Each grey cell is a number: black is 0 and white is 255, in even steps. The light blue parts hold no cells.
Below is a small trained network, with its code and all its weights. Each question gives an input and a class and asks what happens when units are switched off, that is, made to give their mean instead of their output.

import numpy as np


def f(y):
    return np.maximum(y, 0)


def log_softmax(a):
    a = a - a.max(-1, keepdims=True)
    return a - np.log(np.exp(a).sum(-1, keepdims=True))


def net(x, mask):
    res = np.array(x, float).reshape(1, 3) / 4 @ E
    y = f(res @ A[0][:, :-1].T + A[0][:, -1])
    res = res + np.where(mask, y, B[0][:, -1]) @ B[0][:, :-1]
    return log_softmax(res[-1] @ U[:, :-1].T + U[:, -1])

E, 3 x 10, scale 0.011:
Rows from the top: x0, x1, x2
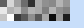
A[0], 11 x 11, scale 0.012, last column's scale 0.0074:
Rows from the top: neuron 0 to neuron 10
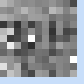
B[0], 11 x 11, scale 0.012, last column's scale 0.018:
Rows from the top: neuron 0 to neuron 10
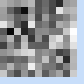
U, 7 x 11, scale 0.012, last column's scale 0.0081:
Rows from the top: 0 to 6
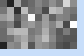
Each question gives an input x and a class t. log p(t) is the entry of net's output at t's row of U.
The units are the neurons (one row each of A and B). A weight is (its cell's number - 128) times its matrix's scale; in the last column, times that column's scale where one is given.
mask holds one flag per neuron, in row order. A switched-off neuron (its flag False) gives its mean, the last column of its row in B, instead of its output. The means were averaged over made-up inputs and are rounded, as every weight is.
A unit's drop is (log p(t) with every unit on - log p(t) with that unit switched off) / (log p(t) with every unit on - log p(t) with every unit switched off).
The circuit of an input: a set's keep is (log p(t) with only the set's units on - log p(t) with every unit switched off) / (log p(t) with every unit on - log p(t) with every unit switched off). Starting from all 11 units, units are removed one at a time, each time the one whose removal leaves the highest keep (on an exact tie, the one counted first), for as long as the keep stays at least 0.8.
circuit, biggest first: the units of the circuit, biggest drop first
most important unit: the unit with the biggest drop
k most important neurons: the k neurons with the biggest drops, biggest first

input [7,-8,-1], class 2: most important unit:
neuron 3
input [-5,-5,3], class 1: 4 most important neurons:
(neuron 5; neuron 9; neuron 2; neuron 0)
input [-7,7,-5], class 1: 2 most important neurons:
(neuron 4; neuron 5)
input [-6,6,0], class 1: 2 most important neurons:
(neuron 5; neuron 3)
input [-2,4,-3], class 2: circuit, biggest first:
(neuron 4; neuron 5)
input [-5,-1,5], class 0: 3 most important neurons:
(neuron 4; neuron 6; neuron 10)
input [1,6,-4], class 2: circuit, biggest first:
(neuron 4; neuron 5)
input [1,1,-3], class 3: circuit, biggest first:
(neuron 4; neuron 5; neuron 3)
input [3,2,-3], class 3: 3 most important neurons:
(neuron 4; neuron 5; neuron 6)
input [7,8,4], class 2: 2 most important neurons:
(neuron 5; neuron 9)
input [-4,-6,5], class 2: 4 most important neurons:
(neuron 3; neuron 7; neuron 6; neuron 10)
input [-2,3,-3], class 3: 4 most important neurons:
(neuron 4; neuron 3; neuron 5; neuron 0)
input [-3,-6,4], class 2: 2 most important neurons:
(neuron 3; neuron 7)
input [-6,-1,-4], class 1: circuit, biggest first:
(neuron 4)
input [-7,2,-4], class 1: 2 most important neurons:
(neuron 4; neuron 5)
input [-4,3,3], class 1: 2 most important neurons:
(neuron 5; neuron 3)
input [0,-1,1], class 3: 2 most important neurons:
(neuron 4; neuron 5)
